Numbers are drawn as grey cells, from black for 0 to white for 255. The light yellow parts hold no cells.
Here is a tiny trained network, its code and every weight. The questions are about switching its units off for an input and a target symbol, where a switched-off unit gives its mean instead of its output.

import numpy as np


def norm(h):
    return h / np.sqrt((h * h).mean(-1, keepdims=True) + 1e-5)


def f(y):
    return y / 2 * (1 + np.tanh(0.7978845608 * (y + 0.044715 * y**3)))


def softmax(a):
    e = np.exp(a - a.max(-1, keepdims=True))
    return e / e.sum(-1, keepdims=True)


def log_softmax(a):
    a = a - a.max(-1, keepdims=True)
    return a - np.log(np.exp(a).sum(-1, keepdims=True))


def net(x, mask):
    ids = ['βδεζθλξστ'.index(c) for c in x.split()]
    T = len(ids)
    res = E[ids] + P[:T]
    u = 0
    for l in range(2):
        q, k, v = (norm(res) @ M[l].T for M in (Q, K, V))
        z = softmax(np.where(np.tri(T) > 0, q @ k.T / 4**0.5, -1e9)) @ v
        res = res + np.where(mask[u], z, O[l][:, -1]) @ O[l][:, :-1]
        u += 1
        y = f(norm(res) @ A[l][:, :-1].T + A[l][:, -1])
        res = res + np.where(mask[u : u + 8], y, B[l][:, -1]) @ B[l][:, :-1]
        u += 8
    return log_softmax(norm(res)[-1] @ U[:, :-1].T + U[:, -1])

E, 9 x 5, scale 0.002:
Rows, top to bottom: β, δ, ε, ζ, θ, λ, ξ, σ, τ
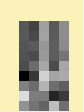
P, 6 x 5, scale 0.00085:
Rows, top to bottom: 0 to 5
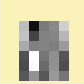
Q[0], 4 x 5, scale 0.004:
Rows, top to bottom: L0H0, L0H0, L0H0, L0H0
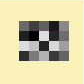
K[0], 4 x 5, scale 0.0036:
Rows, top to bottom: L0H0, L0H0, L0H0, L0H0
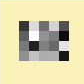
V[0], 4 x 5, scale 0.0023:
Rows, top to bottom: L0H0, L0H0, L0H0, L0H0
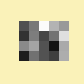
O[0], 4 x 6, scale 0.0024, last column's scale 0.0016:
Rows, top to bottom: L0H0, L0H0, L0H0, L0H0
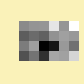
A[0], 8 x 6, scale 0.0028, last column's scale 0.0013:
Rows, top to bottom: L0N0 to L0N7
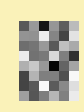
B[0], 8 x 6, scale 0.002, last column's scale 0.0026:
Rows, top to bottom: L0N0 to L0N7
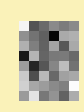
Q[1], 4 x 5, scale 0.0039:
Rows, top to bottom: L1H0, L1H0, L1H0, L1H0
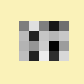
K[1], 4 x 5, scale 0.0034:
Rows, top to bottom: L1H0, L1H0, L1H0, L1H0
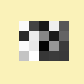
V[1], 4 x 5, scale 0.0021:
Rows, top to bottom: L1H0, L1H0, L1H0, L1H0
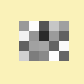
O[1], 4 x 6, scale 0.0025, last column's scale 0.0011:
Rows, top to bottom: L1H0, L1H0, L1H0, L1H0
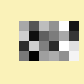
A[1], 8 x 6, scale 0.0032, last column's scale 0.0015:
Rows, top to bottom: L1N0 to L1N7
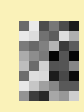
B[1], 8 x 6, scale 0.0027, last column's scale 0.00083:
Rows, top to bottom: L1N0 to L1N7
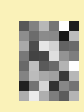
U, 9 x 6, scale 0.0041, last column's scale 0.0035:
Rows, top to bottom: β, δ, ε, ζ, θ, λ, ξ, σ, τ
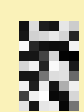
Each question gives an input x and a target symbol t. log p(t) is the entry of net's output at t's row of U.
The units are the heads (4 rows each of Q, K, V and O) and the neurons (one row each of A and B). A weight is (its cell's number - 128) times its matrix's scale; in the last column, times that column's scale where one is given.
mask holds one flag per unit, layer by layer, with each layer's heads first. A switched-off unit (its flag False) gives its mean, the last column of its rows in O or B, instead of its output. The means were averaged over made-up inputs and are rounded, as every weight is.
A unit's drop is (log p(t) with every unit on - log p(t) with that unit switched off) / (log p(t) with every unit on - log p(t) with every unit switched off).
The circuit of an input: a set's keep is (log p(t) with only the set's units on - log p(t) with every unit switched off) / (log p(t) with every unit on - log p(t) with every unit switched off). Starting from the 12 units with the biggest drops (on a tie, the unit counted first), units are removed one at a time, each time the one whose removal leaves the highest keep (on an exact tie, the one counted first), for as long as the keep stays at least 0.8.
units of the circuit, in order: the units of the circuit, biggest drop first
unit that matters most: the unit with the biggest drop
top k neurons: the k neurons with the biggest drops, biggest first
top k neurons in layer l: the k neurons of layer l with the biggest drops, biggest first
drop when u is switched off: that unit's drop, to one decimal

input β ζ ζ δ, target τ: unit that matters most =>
L0N1
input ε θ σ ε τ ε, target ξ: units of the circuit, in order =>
[L1H0 L0H0]
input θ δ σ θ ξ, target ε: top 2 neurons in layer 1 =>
[L1N3 L1N1]
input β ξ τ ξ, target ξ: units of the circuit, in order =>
[L1H0 L0N1]
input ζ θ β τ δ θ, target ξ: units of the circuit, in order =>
[L1H0 L0H0]
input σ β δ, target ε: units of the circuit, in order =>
[L0H0 L1H0]
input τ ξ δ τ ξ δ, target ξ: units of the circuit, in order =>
[L1H0 L0N1 L0H0]
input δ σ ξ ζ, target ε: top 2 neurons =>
[L0N5 L1N3]
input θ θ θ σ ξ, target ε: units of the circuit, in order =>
[L0H0 L0N4 L1N3 L0N1]
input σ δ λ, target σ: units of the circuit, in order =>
[L0H0 L1H0]
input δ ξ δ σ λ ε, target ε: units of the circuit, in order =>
[L0H0 L1H0]
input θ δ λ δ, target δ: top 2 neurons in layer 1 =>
[L1N4 L1N6]
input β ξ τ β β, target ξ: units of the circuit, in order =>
[L1H0 L0N5]
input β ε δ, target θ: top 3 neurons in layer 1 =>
[L1N6 L1N1 L1N7]
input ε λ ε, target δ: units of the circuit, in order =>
[L0H0]
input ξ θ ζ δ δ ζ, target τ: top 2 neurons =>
[L0N1 L0N0]
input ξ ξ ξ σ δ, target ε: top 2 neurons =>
[L0N4 L1N3]
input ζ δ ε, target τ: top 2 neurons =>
[L0N1 L0N2]
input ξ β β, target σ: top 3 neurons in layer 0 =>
[L0N0 L0N1 L0N6]
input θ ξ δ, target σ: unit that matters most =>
L0N0
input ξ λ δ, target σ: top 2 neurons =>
[L0N1 L0N0]
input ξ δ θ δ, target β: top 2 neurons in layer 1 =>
[L1N2 L1N3]
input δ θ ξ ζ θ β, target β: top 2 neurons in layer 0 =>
[L0N0 L0N3]
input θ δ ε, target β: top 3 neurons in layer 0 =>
[L0N6 L0N4 L0N5]
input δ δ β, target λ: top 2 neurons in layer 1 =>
[L1N1 L1N5]
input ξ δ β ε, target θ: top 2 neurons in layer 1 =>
[L1N6 L1N1]
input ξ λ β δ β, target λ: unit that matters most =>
L0H0
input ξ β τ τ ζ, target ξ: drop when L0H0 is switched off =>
0.1
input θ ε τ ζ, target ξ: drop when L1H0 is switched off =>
0.9
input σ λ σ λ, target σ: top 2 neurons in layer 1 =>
[L1N5 L1N3]
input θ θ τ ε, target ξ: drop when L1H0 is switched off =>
0.9
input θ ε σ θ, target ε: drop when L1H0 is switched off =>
0.1
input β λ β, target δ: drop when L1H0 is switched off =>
0.2
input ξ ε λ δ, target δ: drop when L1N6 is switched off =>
0.2
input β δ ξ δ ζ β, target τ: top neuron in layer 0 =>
[L0N6]
